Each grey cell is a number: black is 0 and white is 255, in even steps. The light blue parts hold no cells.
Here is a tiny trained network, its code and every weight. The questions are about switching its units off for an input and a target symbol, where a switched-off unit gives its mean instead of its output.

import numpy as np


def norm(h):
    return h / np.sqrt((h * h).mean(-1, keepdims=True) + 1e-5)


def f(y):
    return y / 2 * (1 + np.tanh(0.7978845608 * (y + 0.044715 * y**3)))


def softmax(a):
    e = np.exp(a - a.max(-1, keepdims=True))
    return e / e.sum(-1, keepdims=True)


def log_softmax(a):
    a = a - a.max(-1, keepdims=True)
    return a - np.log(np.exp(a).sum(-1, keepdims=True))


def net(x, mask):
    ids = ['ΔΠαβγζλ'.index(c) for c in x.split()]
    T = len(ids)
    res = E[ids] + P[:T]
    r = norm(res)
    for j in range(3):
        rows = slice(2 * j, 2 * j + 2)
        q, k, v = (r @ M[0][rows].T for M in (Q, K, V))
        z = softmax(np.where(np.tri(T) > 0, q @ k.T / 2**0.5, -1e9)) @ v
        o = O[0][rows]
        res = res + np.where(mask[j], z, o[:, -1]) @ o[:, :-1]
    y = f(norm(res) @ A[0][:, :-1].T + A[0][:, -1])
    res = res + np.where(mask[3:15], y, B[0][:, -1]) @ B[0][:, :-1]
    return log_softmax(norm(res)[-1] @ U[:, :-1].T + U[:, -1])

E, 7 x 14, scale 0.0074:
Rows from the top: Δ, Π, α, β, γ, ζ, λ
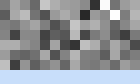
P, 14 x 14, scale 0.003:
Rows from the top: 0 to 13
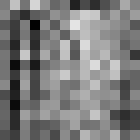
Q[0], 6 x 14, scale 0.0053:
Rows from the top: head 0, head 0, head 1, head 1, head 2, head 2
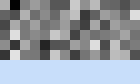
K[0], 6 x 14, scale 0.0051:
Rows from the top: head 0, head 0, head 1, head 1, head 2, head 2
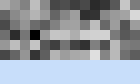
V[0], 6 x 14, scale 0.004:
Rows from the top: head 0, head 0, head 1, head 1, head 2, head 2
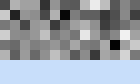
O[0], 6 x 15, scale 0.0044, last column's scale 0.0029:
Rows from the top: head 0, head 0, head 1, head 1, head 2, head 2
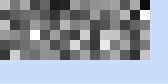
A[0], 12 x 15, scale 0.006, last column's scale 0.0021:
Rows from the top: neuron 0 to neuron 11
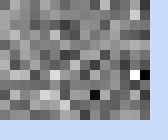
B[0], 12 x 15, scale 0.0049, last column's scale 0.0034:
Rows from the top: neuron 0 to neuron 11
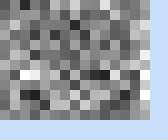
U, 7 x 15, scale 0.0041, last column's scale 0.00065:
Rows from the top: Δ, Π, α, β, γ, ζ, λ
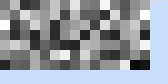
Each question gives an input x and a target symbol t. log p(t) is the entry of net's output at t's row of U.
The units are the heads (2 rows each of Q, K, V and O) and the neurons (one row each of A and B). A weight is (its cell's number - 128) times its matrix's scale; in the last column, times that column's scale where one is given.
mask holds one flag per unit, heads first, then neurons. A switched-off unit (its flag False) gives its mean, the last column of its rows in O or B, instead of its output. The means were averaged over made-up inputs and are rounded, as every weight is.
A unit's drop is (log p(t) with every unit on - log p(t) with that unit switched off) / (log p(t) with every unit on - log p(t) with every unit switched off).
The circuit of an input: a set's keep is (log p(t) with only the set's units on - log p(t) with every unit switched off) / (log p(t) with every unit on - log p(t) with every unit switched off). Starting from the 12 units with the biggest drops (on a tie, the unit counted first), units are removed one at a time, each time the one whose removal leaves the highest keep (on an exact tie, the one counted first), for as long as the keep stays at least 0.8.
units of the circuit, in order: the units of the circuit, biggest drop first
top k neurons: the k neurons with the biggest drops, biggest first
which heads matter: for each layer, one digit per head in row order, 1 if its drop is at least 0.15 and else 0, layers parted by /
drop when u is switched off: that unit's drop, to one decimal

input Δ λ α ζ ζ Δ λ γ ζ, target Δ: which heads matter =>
101
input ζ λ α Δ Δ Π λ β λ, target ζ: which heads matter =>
100
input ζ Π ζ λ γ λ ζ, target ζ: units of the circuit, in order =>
(head 0; neuron 10)
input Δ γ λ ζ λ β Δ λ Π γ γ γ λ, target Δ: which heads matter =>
100
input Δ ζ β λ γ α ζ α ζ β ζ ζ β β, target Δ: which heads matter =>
101
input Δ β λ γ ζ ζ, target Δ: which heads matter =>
100
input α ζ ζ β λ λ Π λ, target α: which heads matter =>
000
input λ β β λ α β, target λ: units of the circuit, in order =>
(head 0)
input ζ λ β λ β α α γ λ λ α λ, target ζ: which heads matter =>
000
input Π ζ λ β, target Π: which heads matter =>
100
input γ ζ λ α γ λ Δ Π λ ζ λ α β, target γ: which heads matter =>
001
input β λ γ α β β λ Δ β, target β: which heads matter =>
010
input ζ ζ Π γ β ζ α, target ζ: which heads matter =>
100
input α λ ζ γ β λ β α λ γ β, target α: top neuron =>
(neuron 6)
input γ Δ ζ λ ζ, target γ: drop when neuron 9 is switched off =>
0.0
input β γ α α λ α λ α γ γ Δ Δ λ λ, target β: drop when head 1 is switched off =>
0.3
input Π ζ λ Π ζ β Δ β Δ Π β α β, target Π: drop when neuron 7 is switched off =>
0.3
